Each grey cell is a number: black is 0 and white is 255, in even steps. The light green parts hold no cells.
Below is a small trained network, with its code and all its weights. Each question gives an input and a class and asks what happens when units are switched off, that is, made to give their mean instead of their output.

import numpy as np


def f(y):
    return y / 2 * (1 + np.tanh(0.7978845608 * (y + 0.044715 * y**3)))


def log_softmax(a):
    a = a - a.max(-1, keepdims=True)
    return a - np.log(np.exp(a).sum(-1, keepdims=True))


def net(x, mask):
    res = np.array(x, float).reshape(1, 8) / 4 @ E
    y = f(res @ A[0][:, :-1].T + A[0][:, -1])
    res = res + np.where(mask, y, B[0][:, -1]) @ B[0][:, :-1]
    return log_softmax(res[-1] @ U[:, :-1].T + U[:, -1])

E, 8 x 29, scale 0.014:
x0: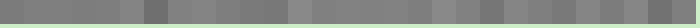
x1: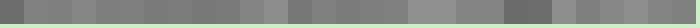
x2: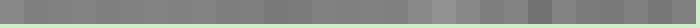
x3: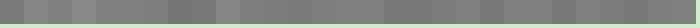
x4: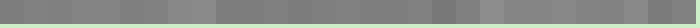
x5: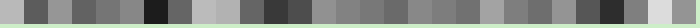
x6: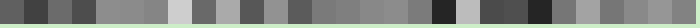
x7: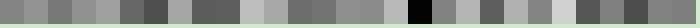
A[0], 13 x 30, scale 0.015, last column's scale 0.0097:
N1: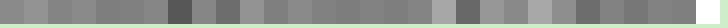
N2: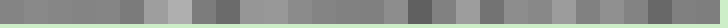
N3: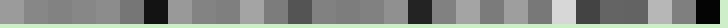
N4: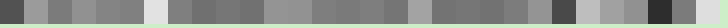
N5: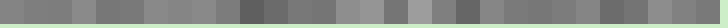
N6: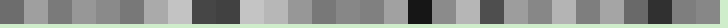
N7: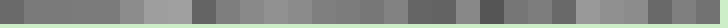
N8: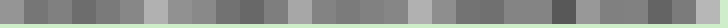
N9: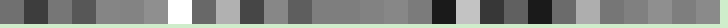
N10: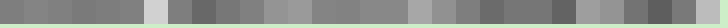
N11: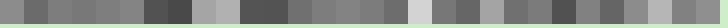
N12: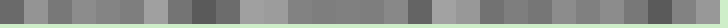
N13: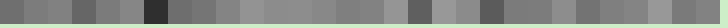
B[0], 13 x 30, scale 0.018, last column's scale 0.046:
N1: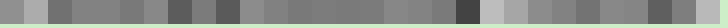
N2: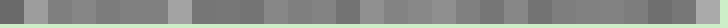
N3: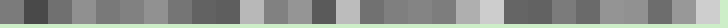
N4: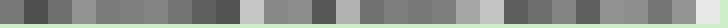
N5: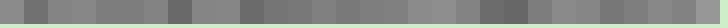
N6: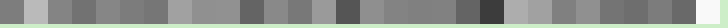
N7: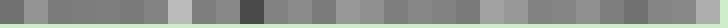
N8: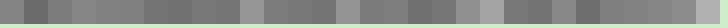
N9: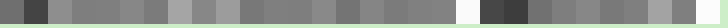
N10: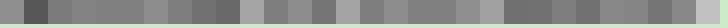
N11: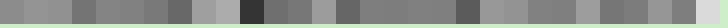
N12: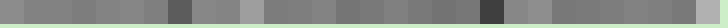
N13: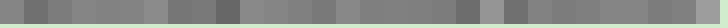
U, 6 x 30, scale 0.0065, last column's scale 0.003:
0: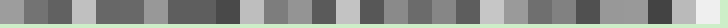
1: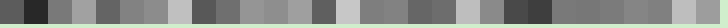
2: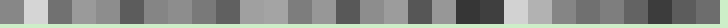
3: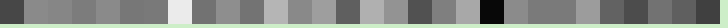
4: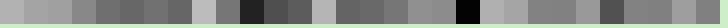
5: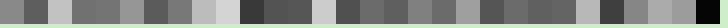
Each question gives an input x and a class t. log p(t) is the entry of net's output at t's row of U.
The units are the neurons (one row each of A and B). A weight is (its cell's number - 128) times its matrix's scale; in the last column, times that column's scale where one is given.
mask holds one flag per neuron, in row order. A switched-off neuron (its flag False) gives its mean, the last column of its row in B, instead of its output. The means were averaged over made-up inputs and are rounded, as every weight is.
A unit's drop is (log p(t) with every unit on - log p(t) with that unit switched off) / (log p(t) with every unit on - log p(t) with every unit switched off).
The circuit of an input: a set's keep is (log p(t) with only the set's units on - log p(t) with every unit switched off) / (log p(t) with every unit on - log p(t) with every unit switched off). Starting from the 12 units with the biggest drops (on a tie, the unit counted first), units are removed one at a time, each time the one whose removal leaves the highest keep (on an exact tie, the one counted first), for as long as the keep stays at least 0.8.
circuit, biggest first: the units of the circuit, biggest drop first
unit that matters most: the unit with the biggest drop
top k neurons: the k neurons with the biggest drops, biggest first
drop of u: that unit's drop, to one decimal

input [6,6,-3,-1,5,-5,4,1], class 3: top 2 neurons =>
(N6 N3)
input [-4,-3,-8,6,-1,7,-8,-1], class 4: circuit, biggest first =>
(N11)
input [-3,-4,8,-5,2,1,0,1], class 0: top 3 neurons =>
(N9 N6 N11)
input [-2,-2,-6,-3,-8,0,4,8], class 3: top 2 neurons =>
(N6 N4)
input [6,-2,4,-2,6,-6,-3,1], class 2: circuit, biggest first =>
(N6 N9)
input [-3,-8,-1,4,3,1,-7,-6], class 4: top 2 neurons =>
(N11 N3)
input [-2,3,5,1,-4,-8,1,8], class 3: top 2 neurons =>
(N6 N1)
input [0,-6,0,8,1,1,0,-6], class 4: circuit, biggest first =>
(N9 N11)
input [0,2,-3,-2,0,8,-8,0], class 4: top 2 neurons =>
(N11 N4)
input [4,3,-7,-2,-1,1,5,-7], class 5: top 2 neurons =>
(N11 N3)
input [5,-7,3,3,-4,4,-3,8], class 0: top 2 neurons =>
(N3 N9)
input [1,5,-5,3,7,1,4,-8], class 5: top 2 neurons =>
(N11 N3)
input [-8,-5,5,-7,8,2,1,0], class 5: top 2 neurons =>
(N4 N3)
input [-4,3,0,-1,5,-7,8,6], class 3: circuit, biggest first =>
(N6)
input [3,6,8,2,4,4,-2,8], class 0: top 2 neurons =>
(N3 N9)
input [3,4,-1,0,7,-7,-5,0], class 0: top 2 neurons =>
(N4 N10)
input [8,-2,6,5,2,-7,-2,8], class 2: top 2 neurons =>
(N6 N9)
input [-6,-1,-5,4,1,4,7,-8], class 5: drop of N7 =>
0.0
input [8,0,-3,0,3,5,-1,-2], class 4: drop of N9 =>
0.6
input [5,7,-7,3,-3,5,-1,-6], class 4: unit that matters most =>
N9
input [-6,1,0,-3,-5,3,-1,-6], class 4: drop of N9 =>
0.5
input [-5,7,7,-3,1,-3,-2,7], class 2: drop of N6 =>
0.2
